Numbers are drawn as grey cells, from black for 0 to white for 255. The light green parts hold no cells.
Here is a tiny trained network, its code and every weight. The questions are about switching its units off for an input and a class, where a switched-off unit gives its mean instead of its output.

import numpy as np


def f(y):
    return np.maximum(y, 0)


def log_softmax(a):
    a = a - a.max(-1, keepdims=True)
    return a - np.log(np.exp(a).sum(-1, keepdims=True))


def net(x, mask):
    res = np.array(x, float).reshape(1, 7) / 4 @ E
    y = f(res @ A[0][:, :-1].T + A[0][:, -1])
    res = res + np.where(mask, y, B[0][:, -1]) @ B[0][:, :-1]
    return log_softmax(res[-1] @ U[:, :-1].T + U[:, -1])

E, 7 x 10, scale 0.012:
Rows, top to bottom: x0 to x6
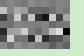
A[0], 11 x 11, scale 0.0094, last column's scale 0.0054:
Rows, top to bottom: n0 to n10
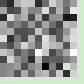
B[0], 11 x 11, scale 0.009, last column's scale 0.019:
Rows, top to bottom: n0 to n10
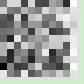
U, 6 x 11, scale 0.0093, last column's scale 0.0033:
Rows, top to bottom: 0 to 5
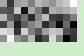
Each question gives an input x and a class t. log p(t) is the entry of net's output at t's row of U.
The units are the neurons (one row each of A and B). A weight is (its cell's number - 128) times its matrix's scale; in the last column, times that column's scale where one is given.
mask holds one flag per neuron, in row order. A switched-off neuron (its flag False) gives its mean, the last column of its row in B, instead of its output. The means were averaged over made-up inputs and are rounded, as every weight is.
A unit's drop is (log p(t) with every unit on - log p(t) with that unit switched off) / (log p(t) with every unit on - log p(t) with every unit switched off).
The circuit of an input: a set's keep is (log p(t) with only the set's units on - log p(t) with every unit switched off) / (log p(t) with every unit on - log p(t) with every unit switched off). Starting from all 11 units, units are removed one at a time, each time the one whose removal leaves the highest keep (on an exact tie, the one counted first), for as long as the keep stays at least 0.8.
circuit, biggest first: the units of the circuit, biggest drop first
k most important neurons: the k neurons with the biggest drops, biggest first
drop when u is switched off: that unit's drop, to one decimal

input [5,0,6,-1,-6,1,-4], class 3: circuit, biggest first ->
[n9]
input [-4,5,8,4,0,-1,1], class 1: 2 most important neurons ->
[n6; n9]
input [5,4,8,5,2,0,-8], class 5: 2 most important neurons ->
[n0; n5]
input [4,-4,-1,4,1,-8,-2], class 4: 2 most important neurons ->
[n6; n2]
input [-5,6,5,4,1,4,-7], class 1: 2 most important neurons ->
[n2; n4]
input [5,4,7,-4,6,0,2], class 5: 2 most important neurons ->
[n0; n5]
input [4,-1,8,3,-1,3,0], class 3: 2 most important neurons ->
[n9; n5]
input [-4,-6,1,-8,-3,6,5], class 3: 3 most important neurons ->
[n9; n10; n1]
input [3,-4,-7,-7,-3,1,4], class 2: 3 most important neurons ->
[n7; n2; n4]
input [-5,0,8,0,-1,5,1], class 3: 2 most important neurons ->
[n9; n5]
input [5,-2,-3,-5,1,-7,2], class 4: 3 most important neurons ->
[n6; n2; n8]
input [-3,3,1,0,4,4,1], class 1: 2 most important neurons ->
[n7; n1]
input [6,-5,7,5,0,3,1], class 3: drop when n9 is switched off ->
0.4
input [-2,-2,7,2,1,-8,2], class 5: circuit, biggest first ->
[n0]
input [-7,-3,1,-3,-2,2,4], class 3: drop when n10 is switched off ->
0.1
